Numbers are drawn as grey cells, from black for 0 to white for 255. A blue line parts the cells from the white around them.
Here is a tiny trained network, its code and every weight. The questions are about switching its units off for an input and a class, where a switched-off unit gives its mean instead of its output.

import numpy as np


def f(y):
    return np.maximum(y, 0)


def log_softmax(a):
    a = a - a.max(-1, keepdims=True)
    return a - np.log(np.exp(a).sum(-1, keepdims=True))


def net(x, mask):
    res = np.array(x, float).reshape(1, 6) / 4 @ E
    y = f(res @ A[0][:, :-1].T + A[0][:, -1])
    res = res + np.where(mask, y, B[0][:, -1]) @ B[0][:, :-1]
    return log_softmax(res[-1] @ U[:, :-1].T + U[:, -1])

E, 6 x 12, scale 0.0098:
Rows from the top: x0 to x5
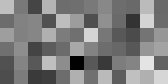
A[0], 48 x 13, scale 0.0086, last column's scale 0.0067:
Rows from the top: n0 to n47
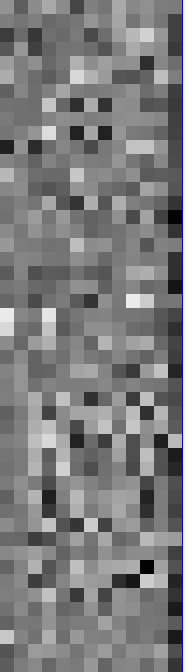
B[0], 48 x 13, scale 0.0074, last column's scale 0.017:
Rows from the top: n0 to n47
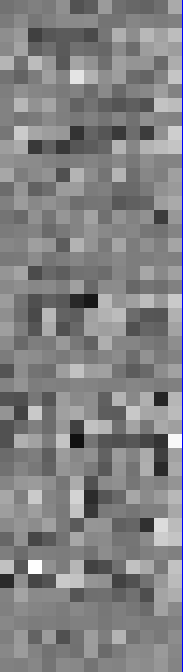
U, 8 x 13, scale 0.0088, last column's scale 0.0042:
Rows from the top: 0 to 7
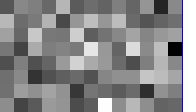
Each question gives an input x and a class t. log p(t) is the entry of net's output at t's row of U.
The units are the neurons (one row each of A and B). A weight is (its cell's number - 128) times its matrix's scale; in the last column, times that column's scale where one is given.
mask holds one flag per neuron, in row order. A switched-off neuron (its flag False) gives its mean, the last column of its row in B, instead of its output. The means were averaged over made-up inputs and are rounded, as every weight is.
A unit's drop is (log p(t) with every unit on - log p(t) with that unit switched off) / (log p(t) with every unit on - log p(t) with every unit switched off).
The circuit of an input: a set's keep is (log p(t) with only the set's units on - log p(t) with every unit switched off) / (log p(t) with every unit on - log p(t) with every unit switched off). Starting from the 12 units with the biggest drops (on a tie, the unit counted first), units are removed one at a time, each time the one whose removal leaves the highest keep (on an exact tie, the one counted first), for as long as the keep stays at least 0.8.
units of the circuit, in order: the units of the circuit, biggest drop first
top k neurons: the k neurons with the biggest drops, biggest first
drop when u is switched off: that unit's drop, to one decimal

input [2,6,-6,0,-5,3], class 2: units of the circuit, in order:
n35, n36
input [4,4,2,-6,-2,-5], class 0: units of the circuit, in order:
n28, n33
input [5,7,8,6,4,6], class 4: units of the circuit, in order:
n41
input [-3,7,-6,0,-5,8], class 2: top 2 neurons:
n35, n40
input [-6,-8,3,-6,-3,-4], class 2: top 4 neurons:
n40, n35, n29, n4
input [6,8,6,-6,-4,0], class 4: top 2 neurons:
n41, n31
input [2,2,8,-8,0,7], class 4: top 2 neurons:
n40, n29
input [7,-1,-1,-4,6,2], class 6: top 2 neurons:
n31, n9
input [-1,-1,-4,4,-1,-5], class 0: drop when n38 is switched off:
0.2
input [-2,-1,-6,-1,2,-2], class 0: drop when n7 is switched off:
0.1
